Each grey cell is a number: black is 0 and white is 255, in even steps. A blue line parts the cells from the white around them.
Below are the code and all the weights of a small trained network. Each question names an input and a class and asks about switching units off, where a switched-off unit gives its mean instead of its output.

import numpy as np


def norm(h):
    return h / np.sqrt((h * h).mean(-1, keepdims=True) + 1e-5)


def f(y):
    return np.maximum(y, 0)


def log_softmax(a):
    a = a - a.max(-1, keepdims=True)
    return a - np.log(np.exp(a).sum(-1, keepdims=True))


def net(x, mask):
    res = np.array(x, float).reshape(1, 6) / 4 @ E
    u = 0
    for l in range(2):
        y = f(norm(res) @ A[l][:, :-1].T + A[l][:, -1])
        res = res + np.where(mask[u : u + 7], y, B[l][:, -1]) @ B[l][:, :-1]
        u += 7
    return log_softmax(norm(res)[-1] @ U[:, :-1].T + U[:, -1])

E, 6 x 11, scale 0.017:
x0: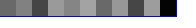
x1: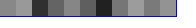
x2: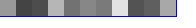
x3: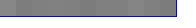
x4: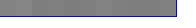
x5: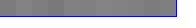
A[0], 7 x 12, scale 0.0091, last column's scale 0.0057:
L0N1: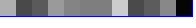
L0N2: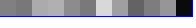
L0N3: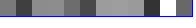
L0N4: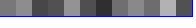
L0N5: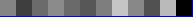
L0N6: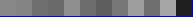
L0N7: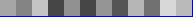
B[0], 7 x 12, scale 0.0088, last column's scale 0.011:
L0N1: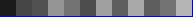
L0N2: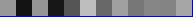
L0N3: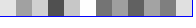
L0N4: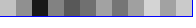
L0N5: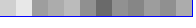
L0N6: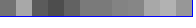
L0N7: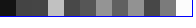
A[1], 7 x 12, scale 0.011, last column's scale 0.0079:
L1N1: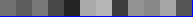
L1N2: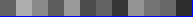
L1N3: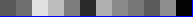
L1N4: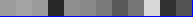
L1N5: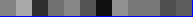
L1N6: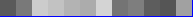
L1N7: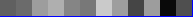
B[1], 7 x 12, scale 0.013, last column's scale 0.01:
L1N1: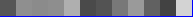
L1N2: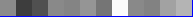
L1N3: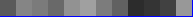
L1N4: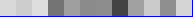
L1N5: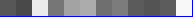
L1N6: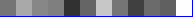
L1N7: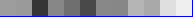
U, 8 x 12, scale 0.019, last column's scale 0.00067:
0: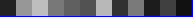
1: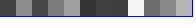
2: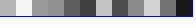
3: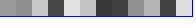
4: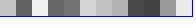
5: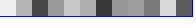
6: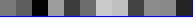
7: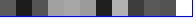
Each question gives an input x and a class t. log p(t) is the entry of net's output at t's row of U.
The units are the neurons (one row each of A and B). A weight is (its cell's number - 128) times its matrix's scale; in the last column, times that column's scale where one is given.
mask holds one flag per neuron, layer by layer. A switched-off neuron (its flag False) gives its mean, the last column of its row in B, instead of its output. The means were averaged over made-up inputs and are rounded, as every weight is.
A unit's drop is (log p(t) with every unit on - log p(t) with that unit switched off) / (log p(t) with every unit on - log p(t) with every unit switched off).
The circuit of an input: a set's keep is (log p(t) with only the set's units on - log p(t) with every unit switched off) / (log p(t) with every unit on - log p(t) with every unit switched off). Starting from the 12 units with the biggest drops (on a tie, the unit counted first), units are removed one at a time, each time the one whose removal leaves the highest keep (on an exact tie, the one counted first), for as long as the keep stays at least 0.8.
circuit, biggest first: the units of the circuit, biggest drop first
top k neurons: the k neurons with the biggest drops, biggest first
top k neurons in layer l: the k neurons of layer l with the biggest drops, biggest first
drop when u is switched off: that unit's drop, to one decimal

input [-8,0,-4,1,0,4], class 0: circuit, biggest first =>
L0N7
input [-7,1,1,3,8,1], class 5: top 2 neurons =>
L0N3, L1N5
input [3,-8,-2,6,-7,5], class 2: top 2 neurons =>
L0N7, L1N7
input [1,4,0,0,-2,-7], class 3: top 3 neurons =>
L0N7, L1N5, L1N7
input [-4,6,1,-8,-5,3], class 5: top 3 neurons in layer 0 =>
L0N3, L0N1, L0N5
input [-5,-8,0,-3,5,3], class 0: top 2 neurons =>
L0N7, L1N1
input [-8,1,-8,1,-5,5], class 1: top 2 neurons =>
L1N5, L1N6
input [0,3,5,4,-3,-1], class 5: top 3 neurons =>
L0N5, L0N7, L0N3
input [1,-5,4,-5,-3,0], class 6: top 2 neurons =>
L1N5, L0N1
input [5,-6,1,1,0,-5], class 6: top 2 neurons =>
L0N3, L1N4
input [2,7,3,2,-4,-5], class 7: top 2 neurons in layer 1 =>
L1N5, L1N4
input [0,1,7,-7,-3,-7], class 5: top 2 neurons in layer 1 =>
L1N5, L1N6
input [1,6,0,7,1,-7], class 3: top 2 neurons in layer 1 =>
L1N5, L1N7
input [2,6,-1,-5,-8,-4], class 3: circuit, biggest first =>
L1N5
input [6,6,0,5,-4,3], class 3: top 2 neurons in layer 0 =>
L0N7, L0N1
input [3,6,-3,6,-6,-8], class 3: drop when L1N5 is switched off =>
0.1
